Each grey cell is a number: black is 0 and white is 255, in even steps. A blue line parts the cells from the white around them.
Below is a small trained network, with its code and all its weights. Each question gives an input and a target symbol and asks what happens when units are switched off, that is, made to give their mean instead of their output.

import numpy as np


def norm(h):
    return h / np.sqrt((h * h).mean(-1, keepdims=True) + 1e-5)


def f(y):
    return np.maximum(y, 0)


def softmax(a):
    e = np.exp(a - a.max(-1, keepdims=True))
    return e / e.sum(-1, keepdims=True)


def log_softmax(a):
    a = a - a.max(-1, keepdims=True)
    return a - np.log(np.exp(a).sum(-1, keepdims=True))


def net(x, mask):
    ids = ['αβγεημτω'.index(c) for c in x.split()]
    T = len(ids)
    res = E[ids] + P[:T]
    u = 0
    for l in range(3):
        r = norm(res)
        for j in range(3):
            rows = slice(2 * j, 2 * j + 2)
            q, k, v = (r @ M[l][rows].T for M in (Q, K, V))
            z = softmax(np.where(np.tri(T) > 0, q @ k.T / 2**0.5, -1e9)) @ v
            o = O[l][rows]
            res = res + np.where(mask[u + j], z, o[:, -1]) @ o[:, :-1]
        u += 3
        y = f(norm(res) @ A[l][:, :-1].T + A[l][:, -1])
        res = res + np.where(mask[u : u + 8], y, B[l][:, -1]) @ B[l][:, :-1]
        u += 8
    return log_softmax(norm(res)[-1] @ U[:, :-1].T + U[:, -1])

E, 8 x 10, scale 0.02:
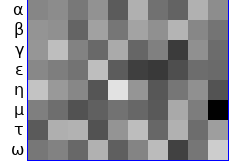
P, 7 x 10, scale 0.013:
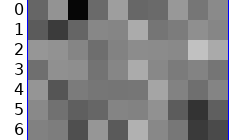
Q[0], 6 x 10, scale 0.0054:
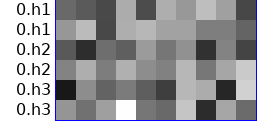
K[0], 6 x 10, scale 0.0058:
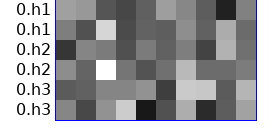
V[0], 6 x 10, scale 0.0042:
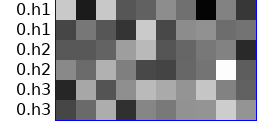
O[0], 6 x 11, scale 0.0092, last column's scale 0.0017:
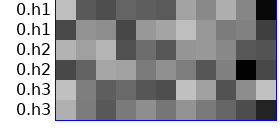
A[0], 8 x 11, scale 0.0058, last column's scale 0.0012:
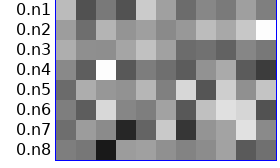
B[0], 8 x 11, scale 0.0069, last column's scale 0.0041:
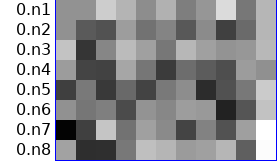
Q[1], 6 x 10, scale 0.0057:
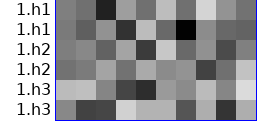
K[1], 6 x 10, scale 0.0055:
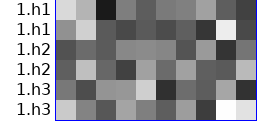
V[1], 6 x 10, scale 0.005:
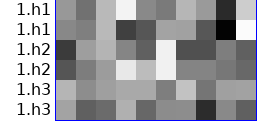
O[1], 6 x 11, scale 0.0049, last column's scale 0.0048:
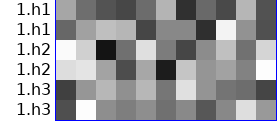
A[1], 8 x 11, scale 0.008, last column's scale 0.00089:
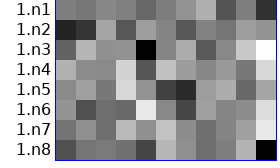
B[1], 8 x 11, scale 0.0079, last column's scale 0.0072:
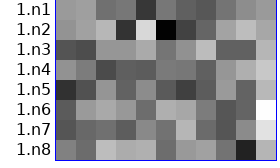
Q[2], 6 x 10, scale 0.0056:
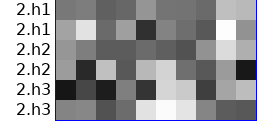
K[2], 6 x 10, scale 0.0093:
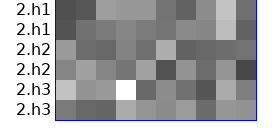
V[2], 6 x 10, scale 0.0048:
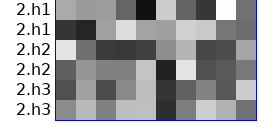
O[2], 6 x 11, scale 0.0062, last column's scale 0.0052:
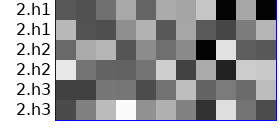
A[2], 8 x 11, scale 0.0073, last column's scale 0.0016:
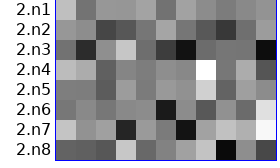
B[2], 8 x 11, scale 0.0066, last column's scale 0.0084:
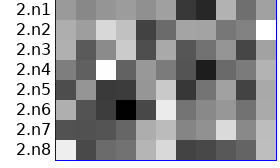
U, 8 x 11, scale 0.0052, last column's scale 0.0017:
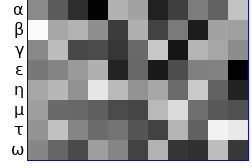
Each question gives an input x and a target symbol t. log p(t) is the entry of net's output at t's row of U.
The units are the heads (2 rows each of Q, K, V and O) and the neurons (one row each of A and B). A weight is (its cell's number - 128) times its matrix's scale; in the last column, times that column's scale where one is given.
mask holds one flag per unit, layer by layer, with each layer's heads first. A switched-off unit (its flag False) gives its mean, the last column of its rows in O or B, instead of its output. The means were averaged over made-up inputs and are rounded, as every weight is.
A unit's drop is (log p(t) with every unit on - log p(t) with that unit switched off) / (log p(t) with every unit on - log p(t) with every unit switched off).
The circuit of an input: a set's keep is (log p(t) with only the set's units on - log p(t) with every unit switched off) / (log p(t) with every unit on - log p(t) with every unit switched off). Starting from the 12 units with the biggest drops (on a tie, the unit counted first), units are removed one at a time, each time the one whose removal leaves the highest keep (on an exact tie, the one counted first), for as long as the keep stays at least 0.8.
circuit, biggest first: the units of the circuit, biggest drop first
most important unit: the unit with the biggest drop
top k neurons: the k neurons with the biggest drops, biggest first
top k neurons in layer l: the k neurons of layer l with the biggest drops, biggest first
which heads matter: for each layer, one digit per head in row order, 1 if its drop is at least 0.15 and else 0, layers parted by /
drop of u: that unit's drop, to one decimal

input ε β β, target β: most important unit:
2.n2
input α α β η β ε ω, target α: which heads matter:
001 / 000 / 000
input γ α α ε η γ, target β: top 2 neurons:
2.n2, 1.n2
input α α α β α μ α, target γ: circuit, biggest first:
2.h2, 1.n4, 2.n8
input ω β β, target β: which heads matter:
110 / 000 / 000
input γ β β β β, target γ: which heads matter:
001 / 000 / 010
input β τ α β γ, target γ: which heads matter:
000 / 100 / 000
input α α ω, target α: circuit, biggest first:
1.n3, 2.n8, 2.n2
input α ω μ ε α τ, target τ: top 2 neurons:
0.n7, 1.n2
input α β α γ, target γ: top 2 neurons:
0.n5, 2.n8
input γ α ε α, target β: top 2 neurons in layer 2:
2.n2, 2.n7
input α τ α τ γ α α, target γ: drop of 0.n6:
-0.1
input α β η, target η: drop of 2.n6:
0.2
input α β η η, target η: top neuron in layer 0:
0.n1
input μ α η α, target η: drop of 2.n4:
0.1
